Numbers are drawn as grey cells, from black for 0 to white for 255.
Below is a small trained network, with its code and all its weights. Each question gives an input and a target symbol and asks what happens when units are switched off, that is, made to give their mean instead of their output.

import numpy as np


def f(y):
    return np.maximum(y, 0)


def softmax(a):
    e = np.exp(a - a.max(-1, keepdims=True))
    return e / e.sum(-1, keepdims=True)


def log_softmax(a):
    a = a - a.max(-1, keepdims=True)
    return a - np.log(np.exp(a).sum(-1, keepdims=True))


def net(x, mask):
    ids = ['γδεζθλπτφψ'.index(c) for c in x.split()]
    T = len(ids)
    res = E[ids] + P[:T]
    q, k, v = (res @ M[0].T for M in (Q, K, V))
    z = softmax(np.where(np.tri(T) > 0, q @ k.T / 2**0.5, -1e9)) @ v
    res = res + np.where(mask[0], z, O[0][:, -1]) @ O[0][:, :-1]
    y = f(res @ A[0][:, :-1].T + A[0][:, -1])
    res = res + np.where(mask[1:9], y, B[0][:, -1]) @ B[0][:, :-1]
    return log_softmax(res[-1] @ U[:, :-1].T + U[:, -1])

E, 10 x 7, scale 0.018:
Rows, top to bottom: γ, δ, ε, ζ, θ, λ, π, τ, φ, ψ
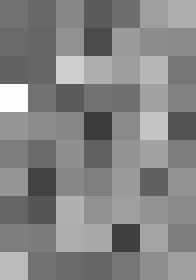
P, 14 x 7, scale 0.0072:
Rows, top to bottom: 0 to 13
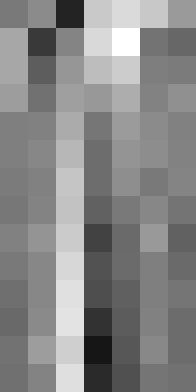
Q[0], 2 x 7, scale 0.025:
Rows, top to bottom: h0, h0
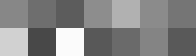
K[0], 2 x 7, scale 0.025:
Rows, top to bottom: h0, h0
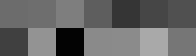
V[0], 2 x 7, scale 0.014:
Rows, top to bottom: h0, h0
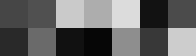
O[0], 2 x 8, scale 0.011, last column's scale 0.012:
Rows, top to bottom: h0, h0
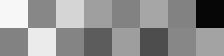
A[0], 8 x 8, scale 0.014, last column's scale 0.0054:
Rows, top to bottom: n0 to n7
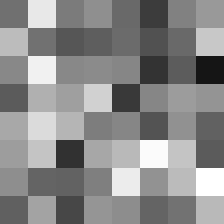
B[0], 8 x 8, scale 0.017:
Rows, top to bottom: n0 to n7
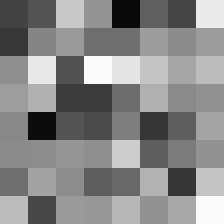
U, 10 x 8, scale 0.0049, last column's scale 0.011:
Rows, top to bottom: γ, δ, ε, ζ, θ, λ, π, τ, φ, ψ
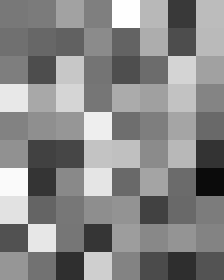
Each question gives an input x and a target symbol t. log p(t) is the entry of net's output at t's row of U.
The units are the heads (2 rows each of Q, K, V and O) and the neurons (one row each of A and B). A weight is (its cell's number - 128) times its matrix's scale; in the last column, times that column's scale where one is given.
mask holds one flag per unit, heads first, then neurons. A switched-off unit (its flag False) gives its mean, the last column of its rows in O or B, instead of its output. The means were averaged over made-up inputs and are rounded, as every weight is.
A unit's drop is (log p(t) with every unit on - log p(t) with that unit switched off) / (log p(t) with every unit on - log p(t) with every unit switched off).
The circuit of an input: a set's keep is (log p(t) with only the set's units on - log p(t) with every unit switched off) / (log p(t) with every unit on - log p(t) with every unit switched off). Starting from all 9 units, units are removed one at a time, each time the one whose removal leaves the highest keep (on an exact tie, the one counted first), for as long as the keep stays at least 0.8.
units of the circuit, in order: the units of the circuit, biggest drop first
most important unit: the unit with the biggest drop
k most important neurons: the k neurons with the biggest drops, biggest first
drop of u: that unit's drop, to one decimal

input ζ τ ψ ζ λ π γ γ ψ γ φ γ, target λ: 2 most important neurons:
(n0 n7)
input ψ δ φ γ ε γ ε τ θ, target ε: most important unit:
n2
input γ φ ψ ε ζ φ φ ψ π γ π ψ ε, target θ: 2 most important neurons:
(n2 n0)
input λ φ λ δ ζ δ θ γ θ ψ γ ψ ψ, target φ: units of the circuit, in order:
(n7 n0 h0)
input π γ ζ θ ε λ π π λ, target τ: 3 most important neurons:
(n4 n0 n2)
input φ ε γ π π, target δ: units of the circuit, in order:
(h0 n7)
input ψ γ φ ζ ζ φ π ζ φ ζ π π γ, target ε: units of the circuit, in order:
(n2 n6)
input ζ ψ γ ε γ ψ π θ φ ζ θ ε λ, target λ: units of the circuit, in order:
(h0 n0 n7)
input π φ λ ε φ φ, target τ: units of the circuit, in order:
(h0 n4 n0)
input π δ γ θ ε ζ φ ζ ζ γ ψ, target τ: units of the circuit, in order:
(h0 n4)
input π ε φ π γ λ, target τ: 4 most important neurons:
(n4 n2 n0 n1)
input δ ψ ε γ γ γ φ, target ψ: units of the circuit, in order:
(h0 n4 n2 n7)
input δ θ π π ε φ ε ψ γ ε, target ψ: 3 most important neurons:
(n4 n7 n2)
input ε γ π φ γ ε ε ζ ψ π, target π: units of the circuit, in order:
(h0)
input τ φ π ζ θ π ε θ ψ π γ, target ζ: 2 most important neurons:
(n0 n4)
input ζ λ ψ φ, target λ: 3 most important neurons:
(n0 n7 n6)
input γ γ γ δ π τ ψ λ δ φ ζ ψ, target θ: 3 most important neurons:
(n2 n0 n6)
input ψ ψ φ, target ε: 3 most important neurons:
(n2 n6 n7)
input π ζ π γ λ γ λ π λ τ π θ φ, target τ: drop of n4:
0.7
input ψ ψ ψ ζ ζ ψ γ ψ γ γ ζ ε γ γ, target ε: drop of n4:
0.0
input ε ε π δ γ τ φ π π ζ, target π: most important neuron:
(n0)
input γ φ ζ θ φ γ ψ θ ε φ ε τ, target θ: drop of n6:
0.1
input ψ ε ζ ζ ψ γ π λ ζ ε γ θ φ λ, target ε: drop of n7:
0.1
